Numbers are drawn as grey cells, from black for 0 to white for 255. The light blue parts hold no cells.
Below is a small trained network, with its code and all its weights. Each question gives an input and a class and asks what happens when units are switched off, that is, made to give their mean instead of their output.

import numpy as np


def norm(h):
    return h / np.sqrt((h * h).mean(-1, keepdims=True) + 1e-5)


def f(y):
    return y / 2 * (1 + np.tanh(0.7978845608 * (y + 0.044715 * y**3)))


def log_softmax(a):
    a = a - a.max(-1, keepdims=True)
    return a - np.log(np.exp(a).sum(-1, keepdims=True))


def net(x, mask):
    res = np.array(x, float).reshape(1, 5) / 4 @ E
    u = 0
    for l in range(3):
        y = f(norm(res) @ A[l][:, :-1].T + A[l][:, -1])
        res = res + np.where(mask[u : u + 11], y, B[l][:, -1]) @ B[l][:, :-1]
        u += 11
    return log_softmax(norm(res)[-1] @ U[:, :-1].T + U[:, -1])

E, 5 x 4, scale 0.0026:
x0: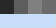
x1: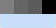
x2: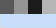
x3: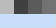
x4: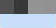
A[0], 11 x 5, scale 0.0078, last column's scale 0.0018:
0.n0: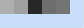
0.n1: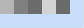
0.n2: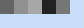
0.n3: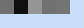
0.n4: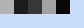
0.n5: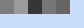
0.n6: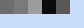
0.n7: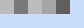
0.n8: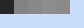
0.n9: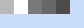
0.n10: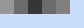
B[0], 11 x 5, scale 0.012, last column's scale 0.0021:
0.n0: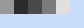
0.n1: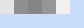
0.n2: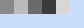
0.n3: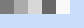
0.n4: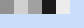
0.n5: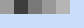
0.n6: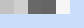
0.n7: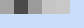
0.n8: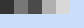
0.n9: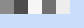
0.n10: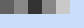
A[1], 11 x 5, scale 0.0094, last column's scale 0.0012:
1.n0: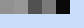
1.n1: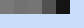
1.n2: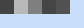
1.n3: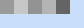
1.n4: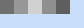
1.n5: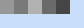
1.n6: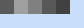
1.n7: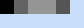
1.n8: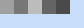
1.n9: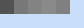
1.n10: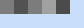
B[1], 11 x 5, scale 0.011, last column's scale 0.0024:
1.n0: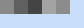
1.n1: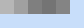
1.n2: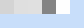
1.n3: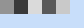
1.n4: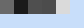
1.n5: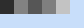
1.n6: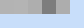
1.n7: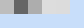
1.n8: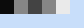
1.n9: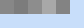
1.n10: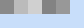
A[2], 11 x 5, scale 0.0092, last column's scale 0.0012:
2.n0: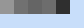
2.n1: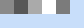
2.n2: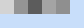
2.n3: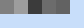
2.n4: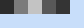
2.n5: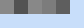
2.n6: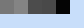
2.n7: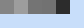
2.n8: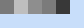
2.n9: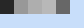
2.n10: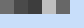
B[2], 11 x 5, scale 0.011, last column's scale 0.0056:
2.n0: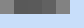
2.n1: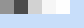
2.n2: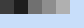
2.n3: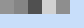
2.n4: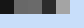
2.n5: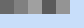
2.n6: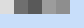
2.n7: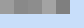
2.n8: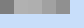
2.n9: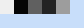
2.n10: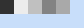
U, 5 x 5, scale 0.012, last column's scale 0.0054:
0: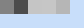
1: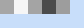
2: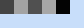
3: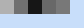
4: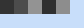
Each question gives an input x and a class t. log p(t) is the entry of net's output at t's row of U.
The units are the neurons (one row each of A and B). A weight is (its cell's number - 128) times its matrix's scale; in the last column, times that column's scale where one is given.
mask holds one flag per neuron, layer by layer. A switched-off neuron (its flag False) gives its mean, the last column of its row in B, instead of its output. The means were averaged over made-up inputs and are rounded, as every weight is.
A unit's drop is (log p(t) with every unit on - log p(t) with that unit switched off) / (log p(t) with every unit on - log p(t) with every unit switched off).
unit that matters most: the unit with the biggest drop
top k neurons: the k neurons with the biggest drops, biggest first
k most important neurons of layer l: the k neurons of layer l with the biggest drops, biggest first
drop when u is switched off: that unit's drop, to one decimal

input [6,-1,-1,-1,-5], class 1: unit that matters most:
0.n2
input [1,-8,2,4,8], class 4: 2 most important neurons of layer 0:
(0.n4 0.n1)
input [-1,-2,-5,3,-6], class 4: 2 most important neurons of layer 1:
(1.n7 1.n8)
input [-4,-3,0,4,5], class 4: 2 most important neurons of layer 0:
(0.n4 0.n6)
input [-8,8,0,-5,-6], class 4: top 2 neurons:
(0.n9 0.n1)
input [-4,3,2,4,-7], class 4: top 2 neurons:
(0.n9 2.n1)
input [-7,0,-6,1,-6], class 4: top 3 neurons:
(0.n9 1.n7 1.n8)
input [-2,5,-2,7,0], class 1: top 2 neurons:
(0.n4 0.n3)
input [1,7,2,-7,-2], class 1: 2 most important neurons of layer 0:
(0.n2 0.n1)
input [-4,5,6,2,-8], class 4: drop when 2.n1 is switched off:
0.3
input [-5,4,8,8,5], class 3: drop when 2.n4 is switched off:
0.0
